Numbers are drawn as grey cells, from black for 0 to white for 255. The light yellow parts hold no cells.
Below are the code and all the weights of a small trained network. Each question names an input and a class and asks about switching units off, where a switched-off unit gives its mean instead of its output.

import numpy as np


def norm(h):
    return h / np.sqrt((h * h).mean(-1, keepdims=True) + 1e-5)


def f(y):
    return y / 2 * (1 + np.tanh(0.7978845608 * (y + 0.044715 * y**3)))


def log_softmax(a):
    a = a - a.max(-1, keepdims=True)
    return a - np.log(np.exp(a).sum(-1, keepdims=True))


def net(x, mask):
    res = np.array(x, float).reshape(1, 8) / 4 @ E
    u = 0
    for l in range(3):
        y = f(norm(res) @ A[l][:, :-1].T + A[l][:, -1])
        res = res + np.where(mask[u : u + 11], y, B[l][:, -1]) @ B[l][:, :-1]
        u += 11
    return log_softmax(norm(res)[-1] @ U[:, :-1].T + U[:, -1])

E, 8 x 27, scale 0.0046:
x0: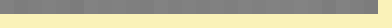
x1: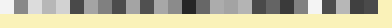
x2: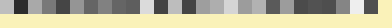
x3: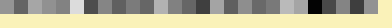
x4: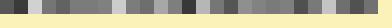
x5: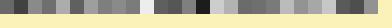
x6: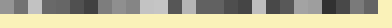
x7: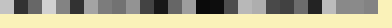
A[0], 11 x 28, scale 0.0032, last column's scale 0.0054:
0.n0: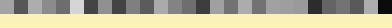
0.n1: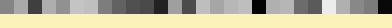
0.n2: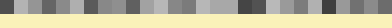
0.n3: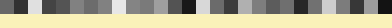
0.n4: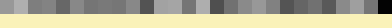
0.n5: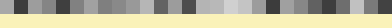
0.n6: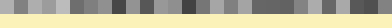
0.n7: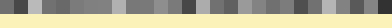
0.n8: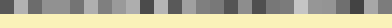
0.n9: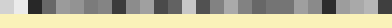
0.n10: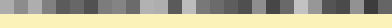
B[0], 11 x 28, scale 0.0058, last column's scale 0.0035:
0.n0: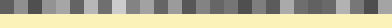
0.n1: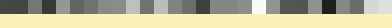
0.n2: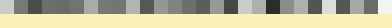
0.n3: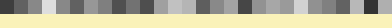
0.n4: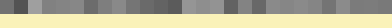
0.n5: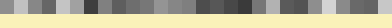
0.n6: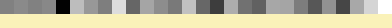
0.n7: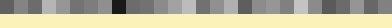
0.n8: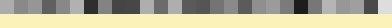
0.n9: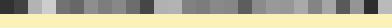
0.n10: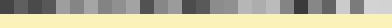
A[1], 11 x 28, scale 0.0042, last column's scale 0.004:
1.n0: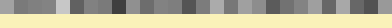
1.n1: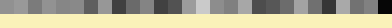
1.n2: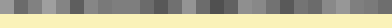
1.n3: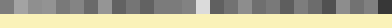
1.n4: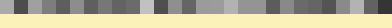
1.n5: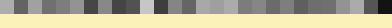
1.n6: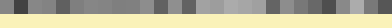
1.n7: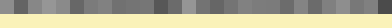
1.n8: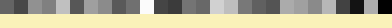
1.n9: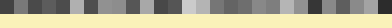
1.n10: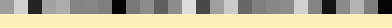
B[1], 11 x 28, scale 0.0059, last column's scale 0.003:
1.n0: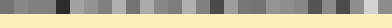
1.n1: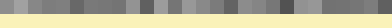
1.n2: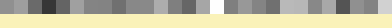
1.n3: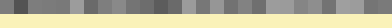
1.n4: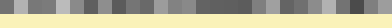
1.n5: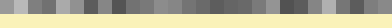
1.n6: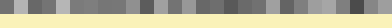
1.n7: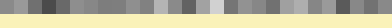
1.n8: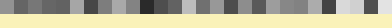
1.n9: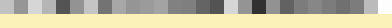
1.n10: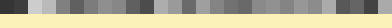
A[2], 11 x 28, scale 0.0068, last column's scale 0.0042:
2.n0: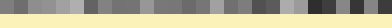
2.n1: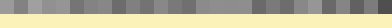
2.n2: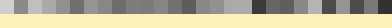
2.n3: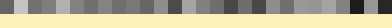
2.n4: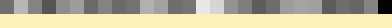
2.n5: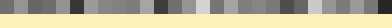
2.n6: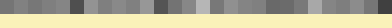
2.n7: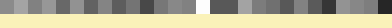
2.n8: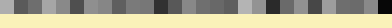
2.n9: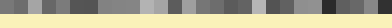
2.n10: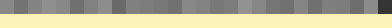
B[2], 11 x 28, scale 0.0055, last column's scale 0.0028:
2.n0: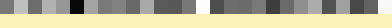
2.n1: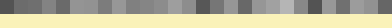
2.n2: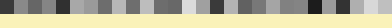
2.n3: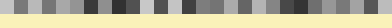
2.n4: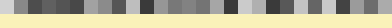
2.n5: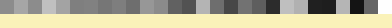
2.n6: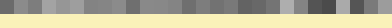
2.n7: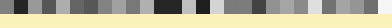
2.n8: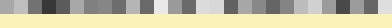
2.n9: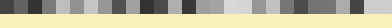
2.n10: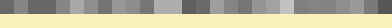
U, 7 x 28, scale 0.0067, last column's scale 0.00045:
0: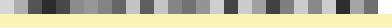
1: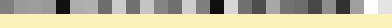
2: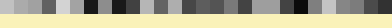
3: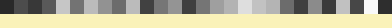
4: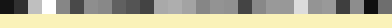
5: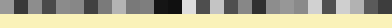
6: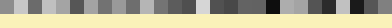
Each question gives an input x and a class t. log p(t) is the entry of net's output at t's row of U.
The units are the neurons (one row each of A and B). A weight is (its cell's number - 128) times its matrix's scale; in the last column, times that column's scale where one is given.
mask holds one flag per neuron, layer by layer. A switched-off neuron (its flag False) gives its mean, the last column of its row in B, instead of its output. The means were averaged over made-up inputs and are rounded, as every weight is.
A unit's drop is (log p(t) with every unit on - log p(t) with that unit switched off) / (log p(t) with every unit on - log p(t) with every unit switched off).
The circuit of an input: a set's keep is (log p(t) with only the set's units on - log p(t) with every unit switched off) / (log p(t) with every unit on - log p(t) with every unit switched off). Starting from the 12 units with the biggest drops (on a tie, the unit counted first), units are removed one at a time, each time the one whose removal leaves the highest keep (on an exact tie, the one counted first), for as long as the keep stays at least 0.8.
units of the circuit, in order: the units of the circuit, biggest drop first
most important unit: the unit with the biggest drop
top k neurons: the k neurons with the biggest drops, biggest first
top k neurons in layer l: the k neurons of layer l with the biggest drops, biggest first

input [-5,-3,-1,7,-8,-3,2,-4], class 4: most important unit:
1.n10
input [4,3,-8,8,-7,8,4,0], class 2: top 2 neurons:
2.n3; 0.n8
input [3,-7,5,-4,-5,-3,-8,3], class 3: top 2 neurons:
0.n1; 0.n6
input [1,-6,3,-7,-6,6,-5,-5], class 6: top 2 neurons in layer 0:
0.n6; 0.n3
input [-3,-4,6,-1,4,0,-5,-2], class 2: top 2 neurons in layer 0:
0.n6; 0.n5
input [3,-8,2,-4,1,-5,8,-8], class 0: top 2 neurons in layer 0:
0.n6; 0.n2
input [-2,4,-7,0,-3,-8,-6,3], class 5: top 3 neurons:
2.n7; 0.n5; 1.n6
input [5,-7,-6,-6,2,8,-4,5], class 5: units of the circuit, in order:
1.n8; 0.n6
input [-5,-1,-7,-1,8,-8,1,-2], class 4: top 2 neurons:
0.n3; 0.n5
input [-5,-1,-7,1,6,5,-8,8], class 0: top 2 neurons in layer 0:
0.n10; 0.n5
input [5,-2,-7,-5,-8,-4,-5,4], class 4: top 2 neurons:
0.n9; 1.n10
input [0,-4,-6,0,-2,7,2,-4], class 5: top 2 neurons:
1.n8; 0.n5
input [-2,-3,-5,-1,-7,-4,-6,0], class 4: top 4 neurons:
0.n9; 1.n10; 0.n10; 2.n9
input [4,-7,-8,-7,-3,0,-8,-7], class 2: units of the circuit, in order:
2.n3
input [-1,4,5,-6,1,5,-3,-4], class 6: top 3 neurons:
2.n5; 0.n8; 1.n9
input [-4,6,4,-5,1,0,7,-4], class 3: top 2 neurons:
2.n9; 1.n9
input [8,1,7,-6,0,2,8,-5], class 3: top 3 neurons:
2.n9; 0.n10; 0.n8
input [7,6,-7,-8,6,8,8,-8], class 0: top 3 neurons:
2.n4; 0.n1; 0.n2
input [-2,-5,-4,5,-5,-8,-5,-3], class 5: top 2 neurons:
2.n7; 0.n6
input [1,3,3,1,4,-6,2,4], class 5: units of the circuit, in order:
2.n7
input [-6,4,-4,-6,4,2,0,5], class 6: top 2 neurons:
2.n5; 0.n2
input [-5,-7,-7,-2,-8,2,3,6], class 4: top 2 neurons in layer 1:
1.n10; 1.n0
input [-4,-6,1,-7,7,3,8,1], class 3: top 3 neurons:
2.n9; 0.n6; 0.n10
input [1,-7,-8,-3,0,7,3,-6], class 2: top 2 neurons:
2.n3; 0.n6
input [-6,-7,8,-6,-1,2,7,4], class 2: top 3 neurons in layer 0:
0.n6; 0.n5; 0.n1
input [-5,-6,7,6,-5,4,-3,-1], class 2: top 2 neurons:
0.n6; 1.n5
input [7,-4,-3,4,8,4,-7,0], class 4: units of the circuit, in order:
0.n3
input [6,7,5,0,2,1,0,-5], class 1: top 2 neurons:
2.n2; 1.n2
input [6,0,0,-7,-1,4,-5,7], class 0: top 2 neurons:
2.n8; 1.n2
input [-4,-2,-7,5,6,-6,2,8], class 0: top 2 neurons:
2.n8; 0.n5
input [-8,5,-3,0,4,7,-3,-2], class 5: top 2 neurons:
1.n8; 1.n9
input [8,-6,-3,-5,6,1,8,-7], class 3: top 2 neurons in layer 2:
2.n9; 2.n8
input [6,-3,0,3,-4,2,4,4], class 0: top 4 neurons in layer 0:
0.n1; 0.n6; 0.n3; 0.n7
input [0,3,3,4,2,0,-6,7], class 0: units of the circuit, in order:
2.n8
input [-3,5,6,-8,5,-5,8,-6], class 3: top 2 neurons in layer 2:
2.n9; 2.n0
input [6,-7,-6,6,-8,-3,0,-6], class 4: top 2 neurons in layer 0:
0.n6; 0.n9
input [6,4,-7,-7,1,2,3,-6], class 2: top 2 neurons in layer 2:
2.n3; 2.n0
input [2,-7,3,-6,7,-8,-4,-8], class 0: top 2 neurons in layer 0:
0.n6; 0.n2
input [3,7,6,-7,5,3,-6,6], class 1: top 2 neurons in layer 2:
2.n2; 2.n0
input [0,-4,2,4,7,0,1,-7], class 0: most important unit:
2.n4
